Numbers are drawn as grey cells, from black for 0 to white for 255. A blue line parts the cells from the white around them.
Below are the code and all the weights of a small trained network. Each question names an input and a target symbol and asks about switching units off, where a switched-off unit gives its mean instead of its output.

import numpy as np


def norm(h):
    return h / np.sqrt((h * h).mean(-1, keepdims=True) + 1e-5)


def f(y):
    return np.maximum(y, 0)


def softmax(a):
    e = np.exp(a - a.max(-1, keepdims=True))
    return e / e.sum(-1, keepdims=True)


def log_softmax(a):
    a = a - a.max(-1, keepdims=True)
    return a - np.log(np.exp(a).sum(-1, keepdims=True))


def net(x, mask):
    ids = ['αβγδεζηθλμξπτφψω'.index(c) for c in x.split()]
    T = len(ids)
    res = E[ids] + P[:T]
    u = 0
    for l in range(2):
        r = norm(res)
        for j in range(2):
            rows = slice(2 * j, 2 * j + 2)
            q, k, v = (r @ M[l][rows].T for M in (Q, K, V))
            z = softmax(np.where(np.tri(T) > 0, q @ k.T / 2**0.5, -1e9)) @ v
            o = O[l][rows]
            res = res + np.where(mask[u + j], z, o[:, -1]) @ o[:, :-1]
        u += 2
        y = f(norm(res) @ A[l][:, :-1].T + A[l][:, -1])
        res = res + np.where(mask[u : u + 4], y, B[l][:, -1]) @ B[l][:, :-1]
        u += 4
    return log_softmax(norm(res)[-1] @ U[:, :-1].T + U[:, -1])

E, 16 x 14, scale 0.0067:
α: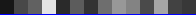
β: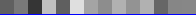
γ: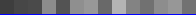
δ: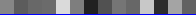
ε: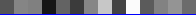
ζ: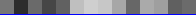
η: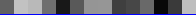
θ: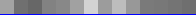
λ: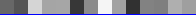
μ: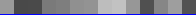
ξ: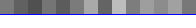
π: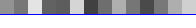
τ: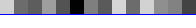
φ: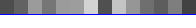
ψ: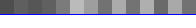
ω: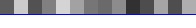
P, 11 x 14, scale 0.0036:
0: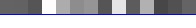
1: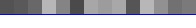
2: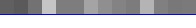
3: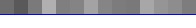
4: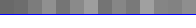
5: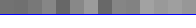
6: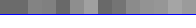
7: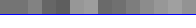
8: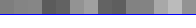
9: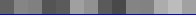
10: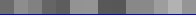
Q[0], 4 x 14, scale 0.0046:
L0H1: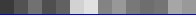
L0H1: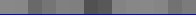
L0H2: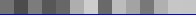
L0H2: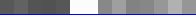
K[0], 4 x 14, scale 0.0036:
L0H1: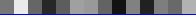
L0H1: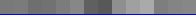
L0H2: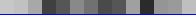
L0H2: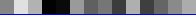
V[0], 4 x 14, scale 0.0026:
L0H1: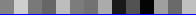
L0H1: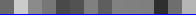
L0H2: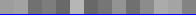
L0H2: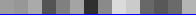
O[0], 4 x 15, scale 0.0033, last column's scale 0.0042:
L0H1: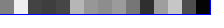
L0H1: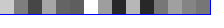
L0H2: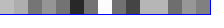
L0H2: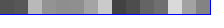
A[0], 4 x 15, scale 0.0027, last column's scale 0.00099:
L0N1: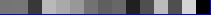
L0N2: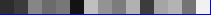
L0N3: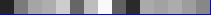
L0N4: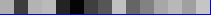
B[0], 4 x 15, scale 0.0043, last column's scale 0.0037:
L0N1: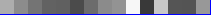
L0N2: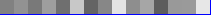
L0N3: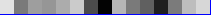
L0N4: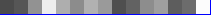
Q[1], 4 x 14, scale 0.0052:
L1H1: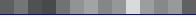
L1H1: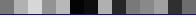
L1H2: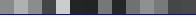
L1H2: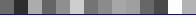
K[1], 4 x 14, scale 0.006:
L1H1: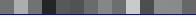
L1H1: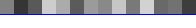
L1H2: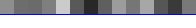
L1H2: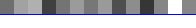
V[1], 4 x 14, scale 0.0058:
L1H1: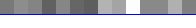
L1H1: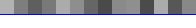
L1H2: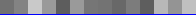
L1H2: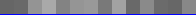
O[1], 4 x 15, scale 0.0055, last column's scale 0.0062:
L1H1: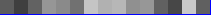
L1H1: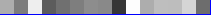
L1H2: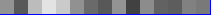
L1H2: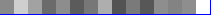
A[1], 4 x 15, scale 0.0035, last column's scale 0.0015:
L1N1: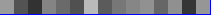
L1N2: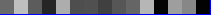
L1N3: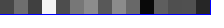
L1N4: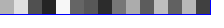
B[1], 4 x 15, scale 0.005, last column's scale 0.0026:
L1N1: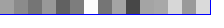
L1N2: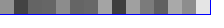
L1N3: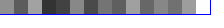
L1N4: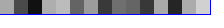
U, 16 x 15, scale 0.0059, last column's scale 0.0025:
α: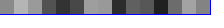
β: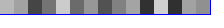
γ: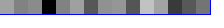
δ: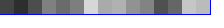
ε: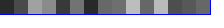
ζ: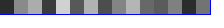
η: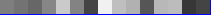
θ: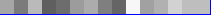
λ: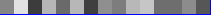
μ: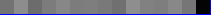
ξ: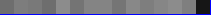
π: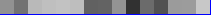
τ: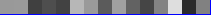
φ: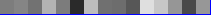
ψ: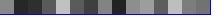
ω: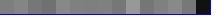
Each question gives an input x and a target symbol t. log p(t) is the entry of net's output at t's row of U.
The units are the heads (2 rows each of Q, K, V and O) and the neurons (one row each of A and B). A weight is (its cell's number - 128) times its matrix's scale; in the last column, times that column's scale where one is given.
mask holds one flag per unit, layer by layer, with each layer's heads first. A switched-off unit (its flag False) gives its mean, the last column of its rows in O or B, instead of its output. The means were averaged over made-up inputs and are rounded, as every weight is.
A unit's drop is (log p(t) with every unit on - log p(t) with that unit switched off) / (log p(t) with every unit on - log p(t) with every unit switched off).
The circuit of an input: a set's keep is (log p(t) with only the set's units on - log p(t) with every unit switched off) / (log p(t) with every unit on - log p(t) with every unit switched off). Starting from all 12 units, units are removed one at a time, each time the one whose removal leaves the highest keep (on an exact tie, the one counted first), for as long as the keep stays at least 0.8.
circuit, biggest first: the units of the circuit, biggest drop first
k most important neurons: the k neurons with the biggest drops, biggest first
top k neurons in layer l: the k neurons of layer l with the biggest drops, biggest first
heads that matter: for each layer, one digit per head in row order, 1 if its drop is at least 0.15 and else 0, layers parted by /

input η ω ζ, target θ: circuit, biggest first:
L1H1, L0N1
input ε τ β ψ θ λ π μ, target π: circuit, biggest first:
L1H2
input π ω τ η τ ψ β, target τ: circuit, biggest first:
L0H1, L1H1
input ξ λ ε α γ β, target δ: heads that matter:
00 / 10
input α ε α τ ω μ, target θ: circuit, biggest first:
L1H1, L0N1
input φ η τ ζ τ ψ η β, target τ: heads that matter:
00 / 10
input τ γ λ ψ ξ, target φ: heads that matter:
11 / 00
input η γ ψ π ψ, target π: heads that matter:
00 / 01
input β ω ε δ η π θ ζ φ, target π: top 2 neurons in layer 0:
L0N2, L0N3
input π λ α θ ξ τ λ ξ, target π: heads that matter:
01 / 00
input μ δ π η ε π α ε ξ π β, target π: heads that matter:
01 / 01
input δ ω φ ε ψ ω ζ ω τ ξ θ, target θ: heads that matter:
00 / 10
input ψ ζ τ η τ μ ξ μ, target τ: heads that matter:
00 / 10
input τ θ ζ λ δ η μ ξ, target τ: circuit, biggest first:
L1H1, L0H1
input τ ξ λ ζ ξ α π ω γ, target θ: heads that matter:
10 / 10
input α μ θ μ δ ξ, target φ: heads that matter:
10 / 00
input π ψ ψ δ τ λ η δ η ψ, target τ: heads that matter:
10 / 10
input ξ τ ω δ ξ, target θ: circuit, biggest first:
L1H1
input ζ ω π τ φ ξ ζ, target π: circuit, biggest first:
L1H2, L0N3
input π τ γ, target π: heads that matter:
00 / 00
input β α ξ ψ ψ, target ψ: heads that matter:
10 / 00
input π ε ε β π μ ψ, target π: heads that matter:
01 / 01
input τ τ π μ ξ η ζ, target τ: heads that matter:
10 / 10
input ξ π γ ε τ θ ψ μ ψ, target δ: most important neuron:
L0N4
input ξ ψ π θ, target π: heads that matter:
00 / 00
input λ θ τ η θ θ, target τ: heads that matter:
00 / 10
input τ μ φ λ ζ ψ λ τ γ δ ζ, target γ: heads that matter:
11 / 00
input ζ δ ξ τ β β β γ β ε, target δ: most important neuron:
L0N2
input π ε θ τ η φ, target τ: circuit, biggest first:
L0N2, L0H1, L1H1
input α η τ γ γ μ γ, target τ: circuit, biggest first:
L1H1, L0H1
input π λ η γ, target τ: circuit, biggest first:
L0H1, L1H1
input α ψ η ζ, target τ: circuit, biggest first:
L1H1, L0H1
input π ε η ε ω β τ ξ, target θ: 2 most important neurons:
L0N1, L0N2
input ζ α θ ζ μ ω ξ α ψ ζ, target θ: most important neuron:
L0N1
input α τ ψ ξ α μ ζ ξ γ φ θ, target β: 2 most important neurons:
L1N4, L0N4
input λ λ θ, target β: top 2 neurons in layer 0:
L0N3, L0N4
